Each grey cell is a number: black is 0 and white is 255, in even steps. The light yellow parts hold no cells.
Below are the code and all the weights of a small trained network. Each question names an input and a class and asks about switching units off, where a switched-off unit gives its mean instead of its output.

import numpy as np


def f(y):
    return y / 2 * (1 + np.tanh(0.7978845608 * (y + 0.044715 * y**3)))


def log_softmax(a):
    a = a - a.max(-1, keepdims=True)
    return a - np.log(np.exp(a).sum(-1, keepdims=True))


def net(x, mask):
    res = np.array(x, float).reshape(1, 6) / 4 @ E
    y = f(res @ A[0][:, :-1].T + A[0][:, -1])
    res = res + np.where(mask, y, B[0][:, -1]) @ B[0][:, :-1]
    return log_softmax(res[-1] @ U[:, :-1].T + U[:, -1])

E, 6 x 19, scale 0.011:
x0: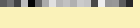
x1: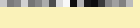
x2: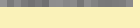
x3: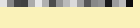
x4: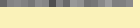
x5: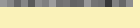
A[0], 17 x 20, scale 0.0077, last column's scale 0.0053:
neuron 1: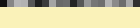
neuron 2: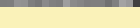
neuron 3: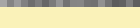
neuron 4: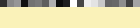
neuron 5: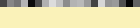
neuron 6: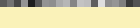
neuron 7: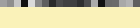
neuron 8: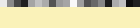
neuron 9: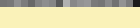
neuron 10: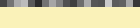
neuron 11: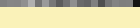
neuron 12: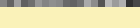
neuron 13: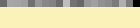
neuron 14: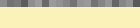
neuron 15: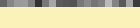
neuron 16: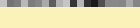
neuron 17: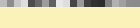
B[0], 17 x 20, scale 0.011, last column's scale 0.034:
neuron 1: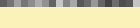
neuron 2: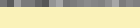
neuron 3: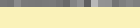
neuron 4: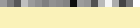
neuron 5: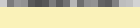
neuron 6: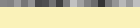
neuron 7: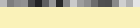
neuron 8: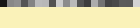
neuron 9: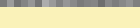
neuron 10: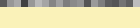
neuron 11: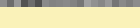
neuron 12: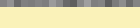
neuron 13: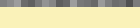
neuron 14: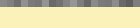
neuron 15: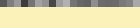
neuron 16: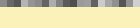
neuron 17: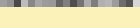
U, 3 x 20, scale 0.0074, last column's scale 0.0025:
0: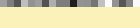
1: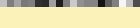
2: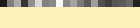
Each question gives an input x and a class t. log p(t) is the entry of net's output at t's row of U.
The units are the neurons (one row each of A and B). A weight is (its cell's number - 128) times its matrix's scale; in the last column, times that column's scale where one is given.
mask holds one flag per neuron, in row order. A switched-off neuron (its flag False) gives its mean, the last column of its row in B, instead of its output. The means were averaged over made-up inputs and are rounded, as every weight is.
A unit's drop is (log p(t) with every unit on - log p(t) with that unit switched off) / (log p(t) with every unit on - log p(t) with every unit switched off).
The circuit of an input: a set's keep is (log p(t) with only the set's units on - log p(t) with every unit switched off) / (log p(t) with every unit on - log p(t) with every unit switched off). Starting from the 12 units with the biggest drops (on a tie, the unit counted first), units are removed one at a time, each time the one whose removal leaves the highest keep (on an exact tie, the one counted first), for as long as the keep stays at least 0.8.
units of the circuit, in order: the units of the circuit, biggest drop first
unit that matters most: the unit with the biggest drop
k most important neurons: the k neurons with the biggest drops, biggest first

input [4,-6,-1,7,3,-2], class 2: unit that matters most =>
neuron 8
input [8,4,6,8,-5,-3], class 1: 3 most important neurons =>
(neuron 5; neuron 6; neuron 1)
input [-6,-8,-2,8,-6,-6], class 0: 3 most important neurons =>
(neuron 4; neuron 1; neuron 10)
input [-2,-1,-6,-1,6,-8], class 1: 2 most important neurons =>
(neuron 4; neuron 17)
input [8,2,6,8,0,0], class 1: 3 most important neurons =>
(neuron 5; neuron 6; neuron 1)
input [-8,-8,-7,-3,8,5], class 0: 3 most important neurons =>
(neuron 4; neuron 5; neuron 6)
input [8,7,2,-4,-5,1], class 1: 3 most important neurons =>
(neuron 5; neuron 6; neuron 4)
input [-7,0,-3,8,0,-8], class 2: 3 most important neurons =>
(neuron 8; neuron 5; neuron 6)
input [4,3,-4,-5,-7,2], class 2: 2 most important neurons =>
(neuron 7; neuron 4)
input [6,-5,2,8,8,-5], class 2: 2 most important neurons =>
(neuron 8; neuron 7)
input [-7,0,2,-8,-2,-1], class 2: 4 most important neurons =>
(neuron 1; neuron 10; neuron 5; neuron 15)
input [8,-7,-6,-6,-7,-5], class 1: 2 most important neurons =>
(neuron 5; neuron 6)
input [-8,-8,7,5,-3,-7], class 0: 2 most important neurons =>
(neuron 4; neuron 5)
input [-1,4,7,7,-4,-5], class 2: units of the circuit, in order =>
(neuron 8)
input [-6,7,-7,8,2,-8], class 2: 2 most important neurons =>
(neuron 8; neuron 4)
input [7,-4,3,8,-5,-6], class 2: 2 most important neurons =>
(neuron 8; neuron 7)
